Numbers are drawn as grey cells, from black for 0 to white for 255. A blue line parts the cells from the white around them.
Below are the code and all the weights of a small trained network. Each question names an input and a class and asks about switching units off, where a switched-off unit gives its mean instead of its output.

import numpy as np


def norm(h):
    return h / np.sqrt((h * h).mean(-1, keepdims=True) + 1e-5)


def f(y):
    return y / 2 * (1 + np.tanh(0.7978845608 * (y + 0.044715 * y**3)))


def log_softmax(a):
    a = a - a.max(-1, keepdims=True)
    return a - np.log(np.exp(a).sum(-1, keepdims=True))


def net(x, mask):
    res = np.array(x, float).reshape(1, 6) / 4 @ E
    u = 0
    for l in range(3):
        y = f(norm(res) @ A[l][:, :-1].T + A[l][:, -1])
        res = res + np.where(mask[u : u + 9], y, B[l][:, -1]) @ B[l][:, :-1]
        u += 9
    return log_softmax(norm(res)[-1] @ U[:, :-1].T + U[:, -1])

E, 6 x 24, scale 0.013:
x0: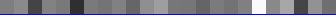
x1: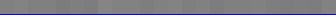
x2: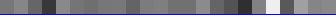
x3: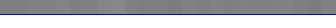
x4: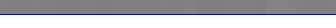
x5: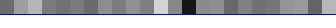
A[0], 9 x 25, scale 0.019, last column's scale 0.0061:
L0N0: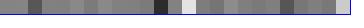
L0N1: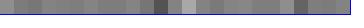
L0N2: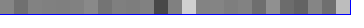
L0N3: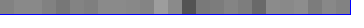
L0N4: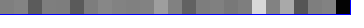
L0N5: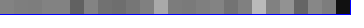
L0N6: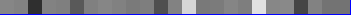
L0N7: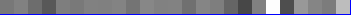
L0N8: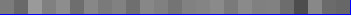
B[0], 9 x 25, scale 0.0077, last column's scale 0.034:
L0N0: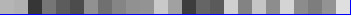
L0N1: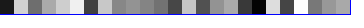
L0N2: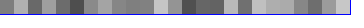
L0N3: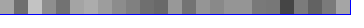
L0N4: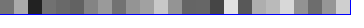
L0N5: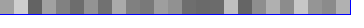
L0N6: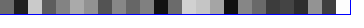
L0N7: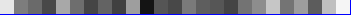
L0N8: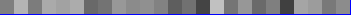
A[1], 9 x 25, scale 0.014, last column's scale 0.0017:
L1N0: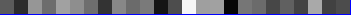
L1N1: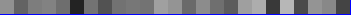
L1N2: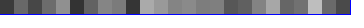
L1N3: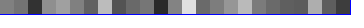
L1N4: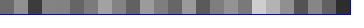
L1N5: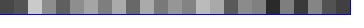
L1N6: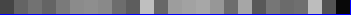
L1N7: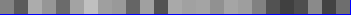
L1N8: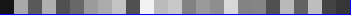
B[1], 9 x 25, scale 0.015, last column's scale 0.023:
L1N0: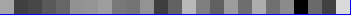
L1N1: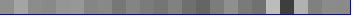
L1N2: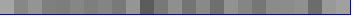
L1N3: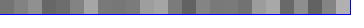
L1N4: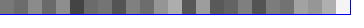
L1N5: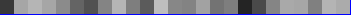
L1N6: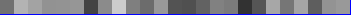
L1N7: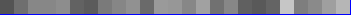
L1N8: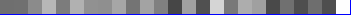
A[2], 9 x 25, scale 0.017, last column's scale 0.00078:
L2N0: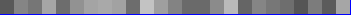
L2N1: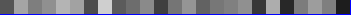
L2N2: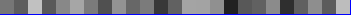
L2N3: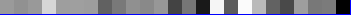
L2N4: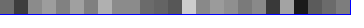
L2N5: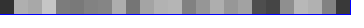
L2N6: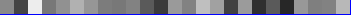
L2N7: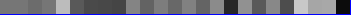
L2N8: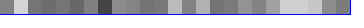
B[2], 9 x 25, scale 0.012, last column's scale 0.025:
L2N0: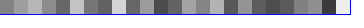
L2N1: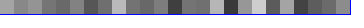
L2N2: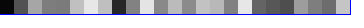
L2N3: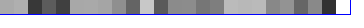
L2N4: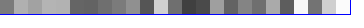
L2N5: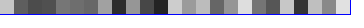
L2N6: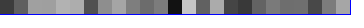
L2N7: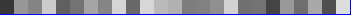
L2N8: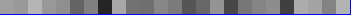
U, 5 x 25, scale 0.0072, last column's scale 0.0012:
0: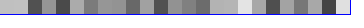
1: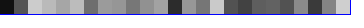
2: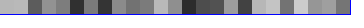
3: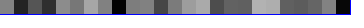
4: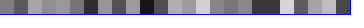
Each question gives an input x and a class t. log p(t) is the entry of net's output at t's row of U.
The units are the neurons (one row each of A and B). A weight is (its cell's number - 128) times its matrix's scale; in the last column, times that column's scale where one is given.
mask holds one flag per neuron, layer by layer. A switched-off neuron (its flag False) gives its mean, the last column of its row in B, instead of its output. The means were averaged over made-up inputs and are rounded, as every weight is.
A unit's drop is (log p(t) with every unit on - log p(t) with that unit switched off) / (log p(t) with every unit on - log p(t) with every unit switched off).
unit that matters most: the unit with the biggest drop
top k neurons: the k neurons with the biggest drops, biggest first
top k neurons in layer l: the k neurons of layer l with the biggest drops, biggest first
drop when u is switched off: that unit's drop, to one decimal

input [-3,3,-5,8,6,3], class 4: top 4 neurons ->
L0N0, L0N4, L0N7, L0N6
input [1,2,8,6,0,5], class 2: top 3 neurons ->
L0N6, L1N8, L1N0
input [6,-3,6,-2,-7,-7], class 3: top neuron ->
L0N6
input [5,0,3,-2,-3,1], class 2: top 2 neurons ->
L0N4, L0N5
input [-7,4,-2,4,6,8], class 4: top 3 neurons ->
L0N7, L0N6, L2N5
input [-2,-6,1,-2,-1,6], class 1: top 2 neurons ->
L0N0, L2N6
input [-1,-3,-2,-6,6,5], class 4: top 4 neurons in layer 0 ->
L0N7, L0N4, L0N0, L0N6
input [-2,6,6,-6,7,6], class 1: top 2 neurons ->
L0N0, L0N4
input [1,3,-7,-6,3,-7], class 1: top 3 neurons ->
L0N6, L0N4, L0N7
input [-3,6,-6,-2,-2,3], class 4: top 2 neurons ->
L0N0, L0N4
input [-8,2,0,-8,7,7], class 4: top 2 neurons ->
L0N7, L0N6
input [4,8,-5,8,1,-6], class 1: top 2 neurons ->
L0N6, L0N7
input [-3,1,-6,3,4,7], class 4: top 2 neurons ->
L0N7, L0N0
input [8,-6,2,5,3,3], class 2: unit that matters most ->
L0N4
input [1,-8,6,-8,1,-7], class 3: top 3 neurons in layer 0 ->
L0N6, L0N4, L0N5
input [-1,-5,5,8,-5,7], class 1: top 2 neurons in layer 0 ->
L0N0, L0N4
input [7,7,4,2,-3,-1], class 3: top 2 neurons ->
L0N6, L0N0
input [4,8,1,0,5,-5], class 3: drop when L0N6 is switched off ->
1.2
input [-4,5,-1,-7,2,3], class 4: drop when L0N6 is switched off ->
0.4
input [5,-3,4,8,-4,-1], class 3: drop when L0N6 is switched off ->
1.1
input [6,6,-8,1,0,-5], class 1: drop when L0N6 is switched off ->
1.3
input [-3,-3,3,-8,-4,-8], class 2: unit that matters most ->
L0N0
